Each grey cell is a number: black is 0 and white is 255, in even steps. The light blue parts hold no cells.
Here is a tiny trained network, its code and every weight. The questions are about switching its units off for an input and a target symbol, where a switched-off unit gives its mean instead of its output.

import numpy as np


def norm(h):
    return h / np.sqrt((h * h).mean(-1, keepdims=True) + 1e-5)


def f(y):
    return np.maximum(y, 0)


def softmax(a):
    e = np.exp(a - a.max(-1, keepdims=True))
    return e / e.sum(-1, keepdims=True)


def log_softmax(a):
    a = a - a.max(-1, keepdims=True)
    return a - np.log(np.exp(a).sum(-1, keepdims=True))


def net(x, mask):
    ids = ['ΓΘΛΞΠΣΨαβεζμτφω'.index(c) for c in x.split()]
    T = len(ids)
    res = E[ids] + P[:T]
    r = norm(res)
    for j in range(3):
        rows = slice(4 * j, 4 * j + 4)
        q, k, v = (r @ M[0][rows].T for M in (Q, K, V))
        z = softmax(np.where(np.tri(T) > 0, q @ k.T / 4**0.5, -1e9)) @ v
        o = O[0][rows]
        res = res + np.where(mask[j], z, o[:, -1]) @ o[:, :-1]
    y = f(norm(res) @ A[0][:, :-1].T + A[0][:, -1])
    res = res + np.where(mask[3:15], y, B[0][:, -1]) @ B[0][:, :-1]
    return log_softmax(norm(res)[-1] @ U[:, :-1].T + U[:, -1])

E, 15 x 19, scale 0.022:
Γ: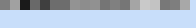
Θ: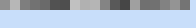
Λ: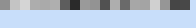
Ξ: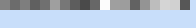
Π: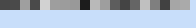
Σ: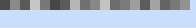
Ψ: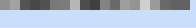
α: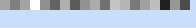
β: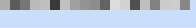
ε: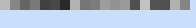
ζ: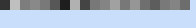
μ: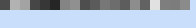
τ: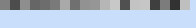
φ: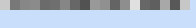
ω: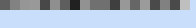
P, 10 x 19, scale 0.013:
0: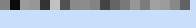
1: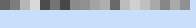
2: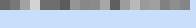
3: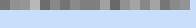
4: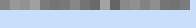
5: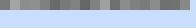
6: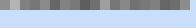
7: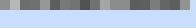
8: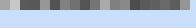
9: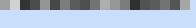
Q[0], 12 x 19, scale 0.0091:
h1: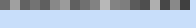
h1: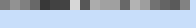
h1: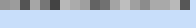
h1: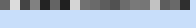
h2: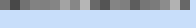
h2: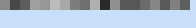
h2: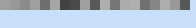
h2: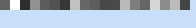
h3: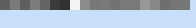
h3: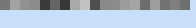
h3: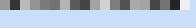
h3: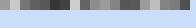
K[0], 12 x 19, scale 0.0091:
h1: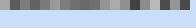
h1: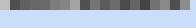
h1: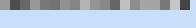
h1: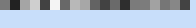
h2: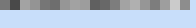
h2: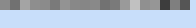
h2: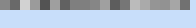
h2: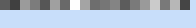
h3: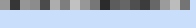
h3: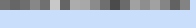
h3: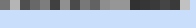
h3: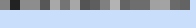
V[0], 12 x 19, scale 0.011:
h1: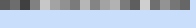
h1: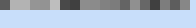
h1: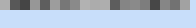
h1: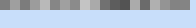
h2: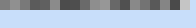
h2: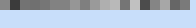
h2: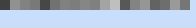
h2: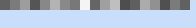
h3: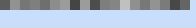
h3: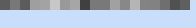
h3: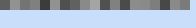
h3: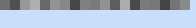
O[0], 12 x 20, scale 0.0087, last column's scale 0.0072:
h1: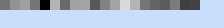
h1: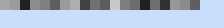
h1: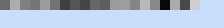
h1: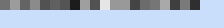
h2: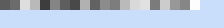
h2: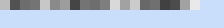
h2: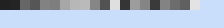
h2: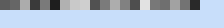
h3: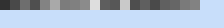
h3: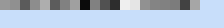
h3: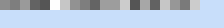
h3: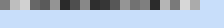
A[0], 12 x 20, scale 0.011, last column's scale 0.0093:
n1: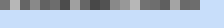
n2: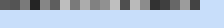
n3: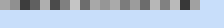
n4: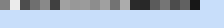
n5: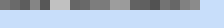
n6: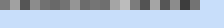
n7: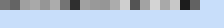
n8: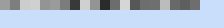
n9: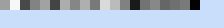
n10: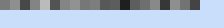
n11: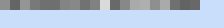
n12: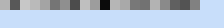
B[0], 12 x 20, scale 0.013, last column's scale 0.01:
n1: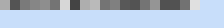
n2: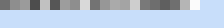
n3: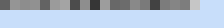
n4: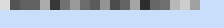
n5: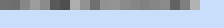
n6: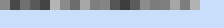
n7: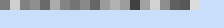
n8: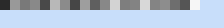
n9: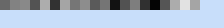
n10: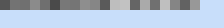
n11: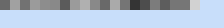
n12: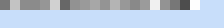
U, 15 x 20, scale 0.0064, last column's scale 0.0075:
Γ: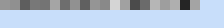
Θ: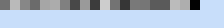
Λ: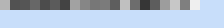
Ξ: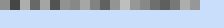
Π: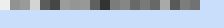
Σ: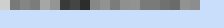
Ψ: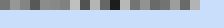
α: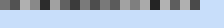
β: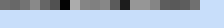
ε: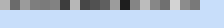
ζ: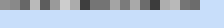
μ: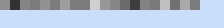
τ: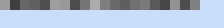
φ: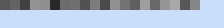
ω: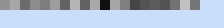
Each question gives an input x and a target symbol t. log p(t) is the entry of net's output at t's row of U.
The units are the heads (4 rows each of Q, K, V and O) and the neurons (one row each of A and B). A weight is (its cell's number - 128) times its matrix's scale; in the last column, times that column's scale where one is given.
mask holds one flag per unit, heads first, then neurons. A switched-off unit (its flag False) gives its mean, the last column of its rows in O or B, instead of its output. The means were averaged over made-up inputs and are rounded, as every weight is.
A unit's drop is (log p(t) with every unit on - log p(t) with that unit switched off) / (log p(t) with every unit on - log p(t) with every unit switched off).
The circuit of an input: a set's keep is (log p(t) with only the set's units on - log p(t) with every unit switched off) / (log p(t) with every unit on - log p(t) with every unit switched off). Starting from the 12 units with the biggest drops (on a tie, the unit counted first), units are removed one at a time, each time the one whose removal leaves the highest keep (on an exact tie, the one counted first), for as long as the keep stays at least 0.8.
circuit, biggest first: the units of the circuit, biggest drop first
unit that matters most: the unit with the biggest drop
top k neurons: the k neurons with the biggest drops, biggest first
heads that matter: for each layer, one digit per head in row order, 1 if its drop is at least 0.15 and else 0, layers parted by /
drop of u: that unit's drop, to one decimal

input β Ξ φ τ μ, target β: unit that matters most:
h1
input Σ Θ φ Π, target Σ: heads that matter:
010
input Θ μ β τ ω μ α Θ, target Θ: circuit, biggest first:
h3, n9
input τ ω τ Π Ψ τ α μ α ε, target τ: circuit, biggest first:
n1, h1, n6
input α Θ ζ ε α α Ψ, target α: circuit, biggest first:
h3, h1
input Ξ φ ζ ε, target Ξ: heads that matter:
110
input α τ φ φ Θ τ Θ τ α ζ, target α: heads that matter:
001
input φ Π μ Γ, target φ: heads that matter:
100
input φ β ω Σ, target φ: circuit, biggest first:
h1, n10
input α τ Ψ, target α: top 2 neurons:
n12, n7
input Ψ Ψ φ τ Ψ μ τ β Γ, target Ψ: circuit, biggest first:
h1, h3, h2
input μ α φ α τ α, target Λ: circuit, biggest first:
h2, n4, h1
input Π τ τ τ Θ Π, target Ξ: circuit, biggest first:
h2, n2
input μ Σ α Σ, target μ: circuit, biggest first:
h1
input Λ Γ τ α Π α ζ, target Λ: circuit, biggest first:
h1, n4
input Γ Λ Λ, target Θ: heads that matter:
110
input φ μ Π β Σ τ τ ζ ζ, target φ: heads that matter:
100
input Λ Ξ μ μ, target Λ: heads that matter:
100
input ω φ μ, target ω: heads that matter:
101
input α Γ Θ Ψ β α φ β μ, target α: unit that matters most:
h3
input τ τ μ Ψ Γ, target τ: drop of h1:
0.1
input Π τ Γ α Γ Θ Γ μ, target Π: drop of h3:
0.4
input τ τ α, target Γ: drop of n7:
0.1
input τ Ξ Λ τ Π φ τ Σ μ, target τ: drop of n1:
0.2
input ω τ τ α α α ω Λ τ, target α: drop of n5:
0.0
